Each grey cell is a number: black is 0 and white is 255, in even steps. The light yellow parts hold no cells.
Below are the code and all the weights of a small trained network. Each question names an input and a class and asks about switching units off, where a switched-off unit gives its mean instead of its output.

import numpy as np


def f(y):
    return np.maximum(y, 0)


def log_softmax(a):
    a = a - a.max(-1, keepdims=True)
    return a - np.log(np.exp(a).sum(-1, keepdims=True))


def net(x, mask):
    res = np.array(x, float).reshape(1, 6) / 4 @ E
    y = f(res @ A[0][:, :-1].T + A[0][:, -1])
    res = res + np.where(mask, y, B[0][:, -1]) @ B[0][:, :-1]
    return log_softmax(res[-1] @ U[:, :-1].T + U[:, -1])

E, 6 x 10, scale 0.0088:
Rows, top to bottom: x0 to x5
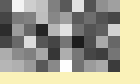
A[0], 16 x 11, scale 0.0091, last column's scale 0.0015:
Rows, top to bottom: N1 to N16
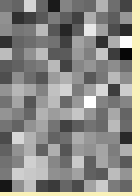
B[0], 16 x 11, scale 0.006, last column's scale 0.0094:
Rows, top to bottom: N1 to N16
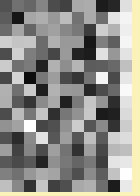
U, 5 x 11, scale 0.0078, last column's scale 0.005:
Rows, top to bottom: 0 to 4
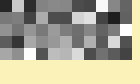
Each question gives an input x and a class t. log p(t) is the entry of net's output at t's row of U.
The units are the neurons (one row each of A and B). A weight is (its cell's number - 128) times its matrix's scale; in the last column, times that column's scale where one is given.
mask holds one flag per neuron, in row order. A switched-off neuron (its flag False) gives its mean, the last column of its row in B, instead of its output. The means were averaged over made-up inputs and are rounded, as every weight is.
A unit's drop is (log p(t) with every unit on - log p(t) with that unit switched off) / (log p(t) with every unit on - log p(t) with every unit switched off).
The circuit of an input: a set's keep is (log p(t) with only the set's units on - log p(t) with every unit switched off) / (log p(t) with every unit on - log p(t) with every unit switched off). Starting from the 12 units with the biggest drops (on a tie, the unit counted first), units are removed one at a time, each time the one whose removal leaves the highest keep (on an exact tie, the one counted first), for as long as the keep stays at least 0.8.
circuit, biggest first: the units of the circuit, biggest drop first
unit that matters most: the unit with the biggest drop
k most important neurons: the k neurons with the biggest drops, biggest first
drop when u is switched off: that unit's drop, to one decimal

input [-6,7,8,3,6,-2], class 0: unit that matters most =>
N7
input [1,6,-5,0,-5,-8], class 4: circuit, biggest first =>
(N11; N4)
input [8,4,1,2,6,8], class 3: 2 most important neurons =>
(N12; N15)
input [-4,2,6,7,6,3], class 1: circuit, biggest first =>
(N1; N16)
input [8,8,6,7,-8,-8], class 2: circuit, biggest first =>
(N16; N4; N13)
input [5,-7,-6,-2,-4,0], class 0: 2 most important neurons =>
(N5; N3)
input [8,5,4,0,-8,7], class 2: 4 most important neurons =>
(N8; N2; N7; N16)
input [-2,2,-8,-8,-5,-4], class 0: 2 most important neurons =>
(N3; N5)
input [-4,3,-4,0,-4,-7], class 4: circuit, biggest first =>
(N11; N4; N6)
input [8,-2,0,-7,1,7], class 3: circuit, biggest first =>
(N12; N15)
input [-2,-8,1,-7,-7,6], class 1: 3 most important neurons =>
(N9; N10; N4)
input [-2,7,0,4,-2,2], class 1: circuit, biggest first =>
(N16; N5)
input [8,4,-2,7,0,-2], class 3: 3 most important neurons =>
(N14; N12; N15)
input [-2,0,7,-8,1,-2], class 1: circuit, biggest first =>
(N10)
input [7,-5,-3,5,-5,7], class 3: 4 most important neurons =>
(N12; N14; N13; N4)
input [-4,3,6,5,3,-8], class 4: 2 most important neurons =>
(N4; N11)
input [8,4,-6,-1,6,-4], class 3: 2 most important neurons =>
(N12; N14)
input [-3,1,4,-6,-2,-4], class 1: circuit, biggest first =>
(N10; N9)
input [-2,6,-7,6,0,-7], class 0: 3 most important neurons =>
(N3; N5; N8)
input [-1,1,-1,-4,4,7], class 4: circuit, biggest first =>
(N8)
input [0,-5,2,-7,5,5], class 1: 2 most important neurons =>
(N10; N4)
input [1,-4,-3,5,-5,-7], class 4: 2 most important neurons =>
(N11; N4)
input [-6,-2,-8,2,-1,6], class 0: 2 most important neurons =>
(N5; N3)
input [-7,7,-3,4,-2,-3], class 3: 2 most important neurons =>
(N2; N7)
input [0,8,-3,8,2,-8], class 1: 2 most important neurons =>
(N16; N1)
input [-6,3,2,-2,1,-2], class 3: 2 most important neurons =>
(N2; N16)
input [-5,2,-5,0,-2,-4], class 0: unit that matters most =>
N3
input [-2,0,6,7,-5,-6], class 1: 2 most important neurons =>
(N16; N5)
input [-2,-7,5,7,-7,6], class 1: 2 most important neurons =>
(N16; N1)
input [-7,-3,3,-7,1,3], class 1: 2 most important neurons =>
(N10; N9)
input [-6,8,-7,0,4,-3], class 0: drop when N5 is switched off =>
0.3
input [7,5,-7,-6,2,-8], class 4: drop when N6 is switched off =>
0.2
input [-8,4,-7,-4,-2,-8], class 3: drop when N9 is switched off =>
-0.1
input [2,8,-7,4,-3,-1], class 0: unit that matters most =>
N5
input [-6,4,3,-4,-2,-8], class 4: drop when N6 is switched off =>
0.1
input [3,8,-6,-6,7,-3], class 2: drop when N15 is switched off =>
0.3
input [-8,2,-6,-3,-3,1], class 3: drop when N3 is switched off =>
-0.1
